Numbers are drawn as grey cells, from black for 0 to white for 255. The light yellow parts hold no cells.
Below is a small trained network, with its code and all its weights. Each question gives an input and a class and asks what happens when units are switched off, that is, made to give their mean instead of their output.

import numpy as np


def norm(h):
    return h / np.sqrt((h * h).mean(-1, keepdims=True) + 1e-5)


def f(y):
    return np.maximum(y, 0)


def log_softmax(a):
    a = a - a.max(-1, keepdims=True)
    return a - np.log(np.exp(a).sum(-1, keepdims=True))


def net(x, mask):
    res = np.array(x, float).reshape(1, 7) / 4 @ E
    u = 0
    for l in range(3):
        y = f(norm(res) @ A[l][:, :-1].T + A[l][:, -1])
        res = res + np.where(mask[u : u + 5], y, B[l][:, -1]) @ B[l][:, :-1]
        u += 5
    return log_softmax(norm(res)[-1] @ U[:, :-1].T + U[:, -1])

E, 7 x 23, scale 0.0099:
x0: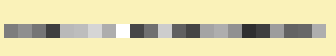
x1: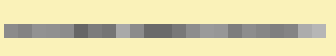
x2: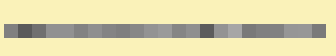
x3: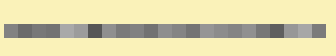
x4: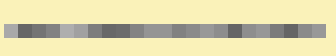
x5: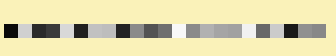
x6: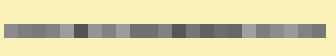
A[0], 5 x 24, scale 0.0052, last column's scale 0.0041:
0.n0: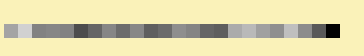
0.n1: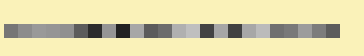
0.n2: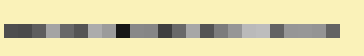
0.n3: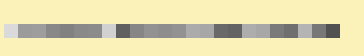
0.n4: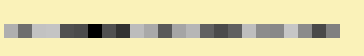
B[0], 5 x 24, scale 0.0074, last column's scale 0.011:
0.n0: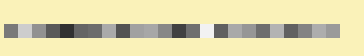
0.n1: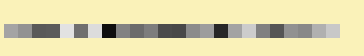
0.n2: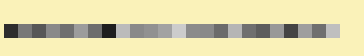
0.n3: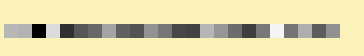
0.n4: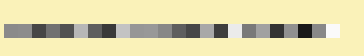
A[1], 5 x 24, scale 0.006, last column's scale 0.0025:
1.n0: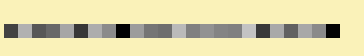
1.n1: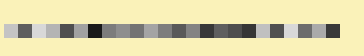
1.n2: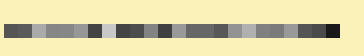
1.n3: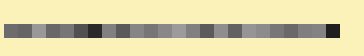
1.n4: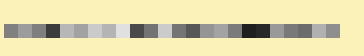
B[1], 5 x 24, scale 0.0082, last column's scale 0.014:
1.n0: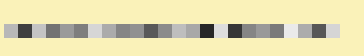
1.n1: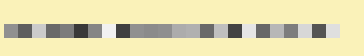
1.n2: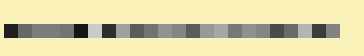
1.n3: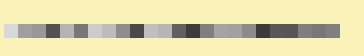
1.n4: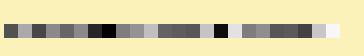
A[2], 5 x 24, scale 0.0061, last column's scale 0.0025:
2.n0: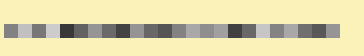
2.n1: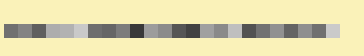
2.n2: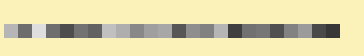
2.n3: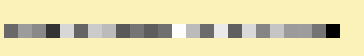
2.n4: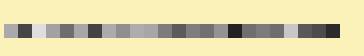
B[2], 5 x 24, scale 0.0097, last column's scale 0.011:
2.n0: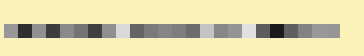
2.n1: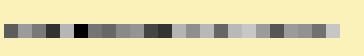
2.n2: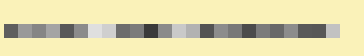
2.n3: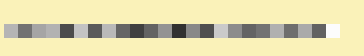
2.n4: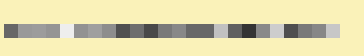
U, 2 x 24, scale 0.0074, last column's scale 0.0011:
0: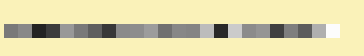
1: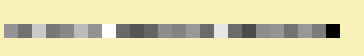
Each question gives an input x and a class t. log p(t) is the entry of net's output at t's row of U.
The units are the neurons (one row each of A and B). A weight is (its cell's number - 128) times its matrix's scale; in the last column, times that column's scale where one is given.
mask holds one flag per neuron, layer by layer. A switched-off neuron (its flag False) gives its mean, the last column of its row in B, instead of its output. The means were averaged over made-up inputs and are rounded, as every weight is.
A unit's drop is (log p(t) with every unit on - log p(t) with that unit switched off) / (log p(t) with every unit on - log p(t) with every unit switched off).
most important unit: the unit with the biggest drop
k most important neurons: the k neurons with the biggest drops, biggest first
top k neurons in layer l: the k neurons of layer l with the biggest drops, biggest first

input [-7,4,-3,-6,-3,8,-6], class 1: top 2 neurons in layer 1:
[1.n0; 1.n4]
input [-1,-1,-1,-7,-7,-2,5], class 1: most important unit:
1.n4
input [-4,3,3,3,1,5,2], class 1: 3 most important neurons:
[1.n4; 1.n0; 2.n3]
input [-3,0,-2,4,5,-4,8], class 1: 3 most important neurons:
[1.n4; 1.n1; 2.n4]
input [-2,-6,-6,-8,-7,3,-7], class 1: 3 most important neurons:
[1.n4; 1.n0; 0.n4]
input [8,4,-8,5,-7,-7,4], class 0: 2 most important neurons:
[1.n4; 1.n0]
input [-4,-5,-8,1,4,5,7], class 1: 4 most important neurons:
[1.n4; 1.n0; 2.n3; 2.n1]
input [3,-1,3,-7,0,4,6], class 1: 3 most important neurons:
[0.n4; 1.n0; 2.n3]
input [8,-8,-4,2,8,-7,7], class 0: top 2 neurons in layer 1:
[1.n4; 1.n0]
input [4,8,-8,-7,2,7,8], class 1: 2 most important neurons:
[1.n0; 0.n4]
